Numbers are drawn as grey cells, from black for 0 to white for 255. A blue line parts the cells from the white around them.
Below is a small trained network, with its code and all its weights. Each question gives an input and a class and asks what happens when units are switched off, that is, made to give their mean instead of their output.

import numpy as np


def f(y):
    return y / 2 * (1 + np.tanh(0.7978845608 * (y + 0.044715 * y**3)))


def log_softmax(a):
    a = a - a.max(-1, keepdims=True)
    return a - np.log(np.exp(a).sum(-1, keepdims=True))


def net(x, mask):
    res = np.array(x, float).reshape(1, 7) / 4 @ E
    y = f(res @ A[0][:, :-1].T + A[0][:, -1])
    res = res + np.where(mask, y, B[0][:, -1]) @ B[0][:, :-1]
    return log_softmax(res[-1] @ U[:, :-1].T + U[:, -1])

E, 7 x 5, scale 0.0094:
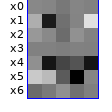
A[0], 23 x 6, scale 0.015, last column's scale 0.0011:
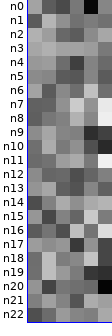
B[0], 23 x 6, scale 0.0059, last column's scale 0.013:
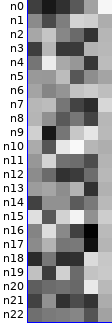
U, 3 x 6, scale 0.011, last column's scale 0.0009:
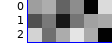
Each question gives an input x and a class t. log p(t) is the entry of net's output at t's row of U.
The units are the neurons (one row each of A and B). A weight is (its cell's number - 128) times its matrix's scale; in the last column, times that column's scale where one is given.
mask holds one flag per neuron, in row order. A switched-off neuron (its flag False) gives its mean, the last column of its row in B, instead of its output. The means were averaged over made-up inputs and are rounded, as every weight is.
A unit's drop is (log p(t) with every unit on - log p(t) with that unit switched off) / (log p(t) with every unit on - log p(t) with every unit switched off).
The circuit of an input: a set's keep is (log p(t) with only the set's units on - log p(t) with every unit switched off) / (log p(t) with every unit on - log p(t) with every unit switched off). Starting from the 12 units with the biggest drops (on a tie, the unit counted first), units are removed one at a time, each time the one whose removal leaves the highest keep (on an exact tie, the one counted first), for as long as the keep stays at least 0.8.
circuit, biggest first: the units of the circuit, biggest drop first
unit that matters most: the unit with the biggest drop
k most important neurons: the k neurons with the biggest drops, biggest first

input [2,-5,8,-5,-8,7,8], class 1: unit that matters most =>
n18
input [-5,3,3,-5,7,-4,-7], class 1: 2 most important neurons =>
n0; n20
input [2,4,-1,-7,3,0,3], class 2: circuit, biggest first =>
n15; n21
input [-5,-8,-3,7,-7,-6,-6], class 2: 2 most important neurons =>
n10; n19
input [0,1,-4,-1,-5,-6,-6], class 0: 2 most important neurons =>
n7; n0
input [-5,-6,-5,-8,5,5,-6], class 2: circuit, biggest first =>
n9; n19
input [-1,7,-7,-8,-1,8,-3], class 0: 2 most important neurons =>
n17; n21
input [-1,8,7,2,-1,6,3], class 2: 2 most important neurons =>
n15; n6
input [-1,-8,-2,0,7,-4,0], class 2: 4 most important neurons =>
n10; n9; n19; n18
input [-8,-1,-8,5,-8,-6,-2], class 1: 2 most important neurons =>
n18; n3
